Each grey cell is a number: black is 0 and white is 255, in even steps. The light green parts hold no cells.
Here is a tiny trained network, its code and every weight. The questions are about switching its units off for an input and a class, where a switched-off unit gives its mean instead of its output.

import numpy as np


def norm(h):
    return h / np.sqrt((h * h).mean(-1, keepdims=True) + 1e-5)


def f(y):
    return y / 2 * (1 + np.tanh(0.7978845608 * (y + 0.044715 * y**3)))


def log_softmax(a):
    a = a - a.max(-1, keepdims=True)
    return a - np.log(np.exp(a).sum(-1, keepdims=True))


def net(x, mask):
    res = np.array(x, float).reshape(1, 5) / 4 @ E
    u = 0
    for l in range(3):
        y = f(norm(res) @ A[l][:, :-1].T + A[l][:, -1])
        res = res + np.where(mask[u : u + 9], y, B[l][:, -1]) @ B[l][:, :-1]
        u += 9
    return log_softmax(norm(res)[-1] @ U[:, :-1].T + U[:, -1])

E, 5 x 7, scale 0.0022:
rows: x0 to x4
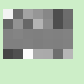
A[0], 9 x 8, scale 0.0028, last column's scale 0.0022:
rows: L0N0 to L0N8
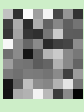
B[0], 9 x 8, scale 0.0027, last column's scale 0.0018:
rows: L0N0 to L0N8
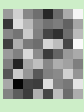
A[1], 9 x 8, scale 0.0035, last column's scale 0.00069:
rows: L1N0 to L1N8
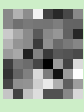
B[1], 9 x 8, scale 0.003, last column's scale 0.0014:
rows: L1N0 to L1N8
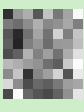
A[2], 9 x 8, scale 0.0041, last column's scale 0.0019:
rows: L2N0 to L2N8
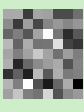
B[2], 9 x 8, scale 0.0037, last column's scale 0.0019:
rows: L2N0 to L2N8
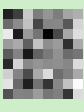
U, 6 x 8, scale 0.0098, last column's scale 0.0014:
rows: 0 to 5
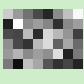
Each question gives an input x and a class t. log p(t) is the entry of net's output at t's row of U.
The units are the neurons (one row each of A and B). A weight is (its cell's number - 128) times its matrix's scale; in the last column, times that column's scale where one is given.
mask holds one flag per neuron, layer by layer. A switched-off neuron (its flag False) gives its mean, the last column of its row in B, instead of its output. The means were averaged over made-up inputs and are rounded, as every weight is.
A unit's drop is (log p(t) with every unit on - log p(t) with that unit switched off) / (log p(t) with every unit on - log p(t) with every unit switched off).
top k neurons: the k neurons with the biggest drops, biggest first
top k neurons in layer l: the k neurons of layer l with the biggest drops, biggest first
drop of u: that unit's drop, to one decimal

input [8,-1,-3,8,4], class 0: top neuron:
L2N7
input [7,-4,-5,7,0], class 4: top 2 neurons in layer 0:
L0N3, L0N2
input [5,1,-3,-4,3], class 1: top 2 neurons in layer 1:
L1N8, L1N0
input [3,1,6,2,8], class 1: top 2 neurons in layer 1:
L1N8, L1N6
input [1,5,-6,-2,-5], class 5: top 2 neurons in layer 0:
L0N0, L0N3
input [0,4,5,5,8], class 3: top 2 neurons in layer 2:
L2N6, L2N5
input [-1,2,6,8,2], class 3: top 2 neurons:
L0N8, L2N6
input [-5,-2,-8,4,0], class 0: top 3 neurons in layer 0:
L0N2, L0N4, L0N3
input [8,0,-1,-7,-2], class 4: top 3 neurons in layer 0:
L0N3, L0N2, L0N1
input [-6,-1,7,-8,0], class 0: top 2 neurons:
L1N5, L0N2
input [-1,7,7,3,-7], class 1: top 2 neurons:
L0N7, L0N1
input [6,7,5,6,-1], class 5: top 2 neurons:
L2N2, L0N3
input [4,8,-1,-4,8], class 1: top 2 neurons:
L1N8, L0N0
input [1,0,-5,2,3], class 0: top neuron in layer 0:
L0N0
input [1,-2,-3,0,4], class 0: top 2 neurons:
L0N0, L0N3
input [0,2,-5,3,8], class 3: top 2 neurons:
L0N7, L0N8
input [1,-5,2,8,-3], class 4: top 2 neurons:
L0N0, L0N3
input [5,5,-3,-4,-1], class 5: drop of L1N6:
0.0
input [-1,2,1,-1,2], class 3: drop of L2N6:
0.1
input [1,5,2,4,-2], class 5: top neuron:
L2N2
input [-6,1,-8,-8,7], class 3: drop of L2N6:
0.6
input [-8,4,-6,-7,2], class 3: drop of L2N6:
0.2
